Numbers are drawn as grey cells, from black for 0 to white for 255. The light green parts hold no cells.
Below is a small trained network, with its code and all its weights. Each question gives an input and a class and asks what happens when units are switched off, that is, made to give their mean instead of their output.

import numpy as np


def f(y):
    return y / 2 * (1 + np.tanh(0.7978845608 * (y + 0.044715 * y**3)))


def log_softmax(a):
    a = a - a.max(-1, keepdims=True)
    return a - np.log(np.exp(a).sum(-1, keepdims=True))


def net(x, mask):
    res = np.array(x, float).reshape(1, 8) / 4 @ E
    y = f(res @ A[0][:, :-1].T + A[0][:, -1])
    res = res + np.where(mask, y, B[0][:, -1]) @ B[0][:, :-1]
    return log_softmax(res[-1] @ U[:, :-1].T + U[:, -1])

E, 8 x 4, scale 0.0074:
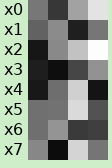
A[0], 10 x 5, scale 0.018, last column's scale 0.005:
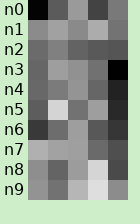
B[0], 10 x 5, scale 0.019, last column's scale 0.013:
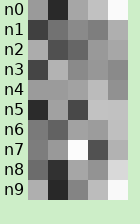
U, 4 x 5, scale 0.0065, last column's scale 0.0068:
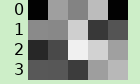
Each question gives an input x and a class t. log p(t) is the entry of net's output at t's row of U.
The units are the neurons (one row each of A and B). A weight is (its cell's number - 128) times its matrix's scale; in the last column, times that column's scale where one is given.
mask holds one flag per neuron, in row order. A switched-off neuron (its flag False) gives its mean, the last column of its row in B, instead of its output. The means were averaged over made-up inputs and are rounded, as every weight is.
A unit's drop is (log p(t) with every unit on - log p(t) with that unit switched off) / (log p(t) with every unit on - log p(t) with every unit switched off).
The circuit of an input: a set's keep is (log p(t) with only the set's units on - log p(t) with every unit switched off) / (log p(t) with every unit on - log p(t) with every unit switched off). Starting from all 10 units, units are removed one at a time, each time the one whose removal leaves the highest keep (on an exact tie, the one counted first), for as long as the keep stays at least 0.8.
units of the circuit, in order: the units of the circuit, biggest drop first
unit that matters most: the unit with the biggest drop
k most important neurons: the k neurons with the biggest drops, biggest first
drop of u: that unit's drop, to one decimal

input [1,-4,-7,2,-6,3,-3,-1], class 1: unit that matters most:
n0
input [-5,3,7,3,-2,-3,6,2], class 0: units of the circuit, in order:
(n9, n8)
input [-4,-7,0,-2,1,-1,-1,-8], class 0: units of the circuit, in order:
(n5, n0, n9)
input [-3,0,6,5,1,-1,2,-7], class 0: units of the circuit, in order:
(n5, n9)
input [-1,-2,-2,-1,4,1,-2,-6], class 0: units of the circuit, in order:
(n9, n0, n8)
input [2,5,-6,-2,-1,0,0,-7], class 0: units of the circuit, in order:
(n9, n0)
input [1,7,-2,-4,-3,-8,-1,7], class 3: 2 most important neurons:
(n7, n0)
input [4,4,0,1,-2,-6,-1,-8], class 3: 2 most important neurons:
(n7, n3)
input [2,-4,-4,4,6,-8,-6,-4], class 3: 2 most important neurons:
(n7, n8)
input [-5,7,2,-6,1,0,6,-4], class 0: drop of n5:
0.2
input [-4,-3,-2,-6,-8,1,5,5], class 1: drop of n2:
0.0
